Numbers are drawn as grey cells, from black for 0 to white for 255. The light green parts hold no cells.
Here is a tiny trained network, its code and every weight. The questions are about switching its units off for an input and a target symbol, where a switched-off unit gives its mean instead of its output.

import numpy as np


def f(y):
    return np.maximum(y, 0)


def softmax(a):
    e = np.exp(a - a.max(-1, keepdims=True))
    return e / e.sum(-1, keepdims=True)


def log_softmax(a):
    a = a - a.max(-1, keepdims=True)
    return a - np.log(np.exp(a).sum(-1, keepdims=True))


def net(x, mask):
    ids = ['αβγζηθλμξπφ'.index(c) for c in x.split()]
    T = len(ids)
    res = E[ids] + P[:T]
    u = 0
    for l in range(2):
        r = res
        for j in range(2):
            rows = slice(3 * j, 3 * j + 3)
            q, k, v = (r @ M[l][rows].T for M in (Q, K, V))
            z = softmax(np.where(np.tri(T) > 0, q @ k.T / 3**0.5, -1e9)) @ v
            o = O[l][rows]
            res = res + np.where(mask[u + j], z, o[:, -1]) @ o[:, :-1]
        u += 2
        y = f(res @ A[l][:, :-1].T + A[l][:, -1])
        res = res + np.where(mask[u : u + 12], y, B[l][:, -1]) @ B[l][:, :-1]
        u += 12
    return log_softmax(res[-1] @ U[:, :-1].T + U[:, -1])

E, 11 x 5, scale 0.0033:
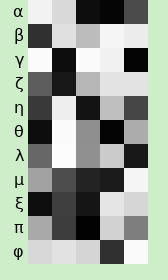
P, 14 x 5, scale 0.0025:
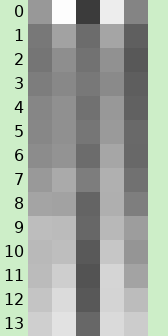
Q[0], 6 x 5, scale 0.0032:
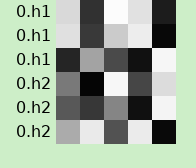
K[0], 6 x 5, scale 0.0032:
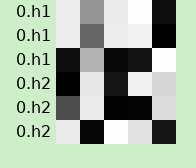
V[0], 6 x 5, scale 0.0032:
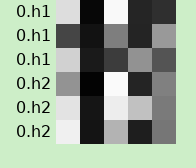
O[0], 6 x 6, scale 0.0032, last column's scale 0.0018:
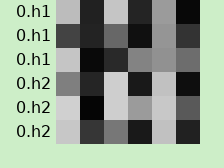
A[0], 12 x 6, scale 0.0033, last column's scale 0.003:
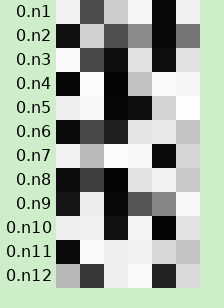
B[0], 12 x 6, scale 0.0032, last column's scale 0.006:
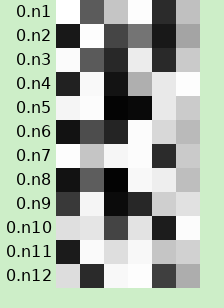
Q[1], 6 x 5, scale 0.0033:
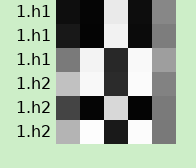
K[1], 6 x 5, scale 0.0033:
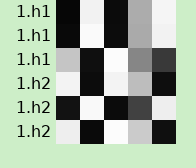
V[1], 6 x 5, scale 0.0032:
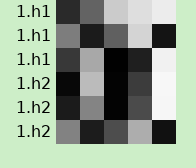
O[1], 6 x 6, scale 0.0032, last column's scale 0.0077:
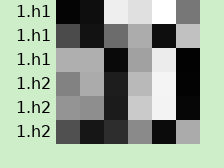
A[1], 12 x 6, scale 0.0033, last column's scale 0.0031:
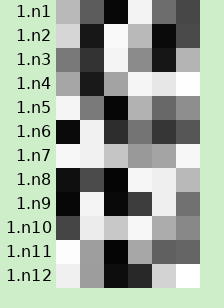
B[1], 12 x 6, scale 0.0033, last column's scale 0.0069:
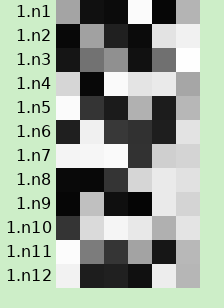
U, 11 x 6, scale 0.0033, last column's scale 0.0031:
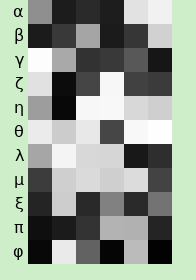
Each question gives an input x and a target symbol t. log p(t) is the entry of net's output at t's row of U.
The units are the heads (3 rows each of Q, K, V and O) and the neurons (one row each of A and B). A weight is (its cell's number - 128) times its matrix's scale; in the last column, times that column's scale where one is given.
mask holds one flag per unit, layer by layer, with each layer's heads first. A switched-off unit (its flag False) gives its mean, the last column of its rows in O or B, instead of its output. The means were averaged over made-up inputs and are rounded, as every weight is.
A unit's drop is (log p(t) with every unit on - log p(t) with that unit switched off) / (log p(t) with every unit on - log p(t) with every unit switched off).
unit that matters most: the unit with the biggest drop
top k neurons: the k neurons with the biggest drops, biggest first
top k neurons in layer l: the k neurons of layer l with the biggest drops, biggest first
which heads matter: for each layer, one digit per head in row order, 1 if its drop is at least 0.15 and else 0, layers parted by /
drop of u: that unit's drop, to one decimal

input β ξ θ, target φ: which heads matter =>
00 / 00
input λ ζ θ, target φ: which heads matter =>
00 / 01
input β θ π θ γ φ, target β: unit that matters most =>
1.h2
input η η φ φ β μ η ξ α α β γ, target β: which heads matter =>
00 / 11
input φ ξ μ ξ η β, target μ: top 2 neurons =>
(1.n10, 0.n11)
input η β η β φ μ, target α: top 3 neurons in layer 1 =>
(1.n12, 1.n9, 1.n8)
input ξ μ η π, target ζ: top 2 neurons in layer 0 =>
(0.n3, 0.n11)
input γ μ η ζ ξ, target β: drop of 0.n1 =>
0.2
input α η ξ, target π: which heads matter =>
00 / 01
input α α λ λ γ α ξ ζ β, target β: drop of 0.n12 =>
0.3
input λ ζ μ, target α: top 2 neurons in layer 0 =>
(0.n11, 0.n7)
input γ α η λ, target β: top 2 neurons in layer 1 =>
(1.n3, 1.n2)
